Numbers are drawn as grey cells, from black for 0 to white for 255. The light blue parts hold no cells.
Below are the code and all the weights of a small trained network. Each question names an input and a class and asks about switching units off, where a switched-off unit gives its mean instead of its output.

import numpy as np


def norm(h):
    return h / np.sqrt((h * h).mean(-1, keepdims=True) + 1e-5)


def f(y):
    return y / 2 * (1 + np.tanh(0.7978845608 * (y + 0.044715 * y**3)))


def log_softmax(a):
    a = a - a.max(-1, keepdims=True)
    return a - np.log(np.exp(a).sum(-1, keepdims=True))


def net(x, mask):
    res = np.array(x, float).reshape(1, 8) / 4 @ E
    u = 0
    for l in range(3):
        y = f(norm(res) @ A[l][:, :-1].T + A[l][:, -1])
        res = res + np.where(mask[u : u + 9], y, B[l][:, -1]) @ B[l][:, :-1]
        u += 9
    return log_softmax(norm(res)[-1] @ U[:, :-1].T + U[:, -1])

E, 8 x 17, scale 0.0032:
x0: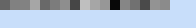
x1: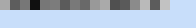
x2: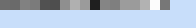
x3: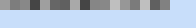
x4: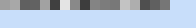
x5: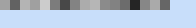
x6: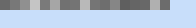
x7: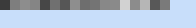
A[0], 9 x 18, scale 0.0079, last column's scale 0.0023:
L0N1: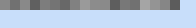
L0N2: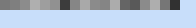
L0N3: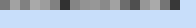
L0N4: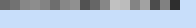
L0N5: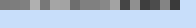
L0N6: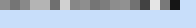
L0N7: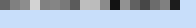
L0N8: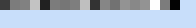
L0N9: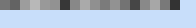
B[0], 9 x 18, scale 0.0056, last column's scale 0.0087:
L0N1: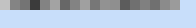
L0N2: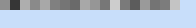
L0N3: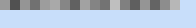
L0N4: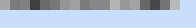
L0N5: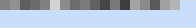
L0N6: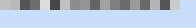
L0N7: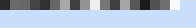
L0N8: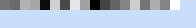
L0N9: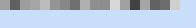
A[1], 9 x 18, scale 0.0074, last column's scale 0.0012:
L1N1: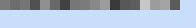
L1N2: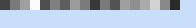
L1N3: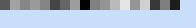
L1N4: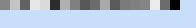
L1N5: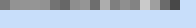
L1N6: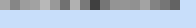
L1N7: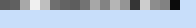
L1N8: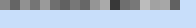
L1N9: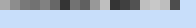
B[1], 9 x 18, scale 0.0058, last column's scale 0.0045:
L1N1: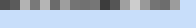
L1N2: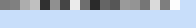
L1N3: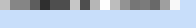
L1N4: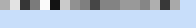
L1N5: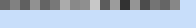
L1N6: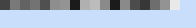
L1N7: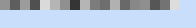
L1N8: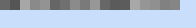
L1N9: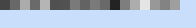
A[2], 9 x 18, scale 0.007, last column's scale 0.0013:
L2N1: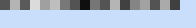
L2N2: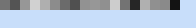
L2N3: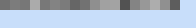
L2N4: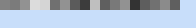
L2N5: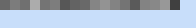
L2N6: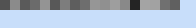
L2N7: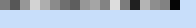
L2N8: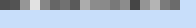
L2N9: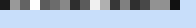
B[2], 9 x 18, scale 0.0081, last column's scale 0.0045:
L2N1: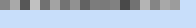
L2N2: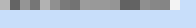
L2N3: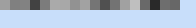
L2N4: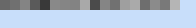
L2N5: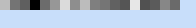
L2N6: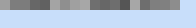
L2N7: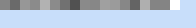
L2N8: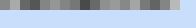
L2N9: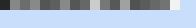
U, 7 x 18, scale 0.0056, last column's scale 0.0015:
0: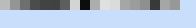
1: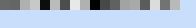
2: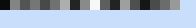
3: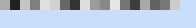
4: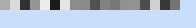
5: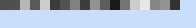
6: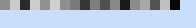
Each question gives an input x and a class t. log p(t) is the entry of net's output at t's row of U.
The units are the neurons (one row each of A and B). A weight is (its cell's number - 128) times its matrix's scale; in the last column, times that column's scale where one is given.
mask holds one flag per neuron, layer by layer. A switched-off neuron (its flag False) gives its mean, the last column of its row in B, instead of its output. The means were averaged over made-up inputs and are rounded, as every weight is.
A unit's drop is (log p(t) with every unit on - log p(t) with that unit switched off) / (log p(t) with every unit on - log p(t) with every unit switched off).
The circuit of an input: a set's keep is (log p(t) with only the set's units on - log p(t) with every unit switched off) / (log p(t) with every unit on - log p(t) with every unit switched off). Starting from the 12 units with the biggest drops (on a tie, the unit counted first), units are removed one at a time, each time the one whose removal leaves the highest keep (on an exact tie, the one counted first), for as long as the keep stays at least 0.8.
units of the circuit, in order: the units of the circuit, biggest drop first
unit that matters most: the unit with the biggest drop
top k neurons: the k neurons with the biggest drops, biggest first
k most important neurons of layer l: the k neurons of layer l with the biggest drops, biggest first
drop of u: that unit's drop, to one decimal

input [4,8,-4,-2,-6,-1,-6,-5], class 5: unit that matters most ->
L1N9
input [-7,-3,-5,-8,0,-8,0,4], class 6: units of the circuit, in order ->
L0N5; L2N1
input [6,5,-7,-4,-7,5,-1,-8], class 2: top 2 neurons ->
L0N7; L2N9
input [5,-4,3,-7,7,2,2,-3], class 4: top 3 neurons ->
L0N6; L1N4; L1N6
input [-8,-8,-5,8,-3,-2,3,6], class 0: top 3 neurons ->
L0N4; L1N3; L0N9
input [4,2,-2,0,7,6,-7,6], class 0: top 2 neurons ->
L1N3; L0N7
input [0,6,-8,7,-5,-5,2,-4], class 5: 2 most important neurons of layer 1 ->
L1N9; L1N1
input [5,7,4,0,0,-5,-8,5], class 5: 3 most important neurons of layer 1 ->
L1N1; L1N9; L1N8
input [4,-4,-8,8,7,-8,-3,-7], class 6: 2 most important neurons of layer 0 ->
L0N5; L0N7
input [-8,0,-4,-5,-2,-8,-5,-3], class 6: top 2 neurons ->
L0N5; L2N1
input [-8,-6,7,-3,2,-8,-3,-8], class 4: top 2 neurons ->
L0N6; L1N4
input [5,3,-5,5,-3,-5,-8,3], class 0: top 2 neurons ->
L0N7; L1N3
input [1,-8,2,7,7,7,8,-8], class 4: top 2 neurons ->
L0N6; L1N4
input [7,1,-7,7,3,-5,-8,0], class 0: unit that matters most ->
L0N7
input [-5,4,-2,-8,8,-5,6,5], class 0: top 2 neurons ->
L0N8; L0N7
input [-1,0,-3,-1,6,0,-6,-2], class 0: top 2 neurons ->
L0N7; L0N6
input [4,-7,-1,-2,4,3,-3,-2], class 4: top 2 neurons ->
L0N6; L1N4
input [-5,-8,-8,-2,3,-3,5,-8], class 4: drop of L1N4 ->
0.5
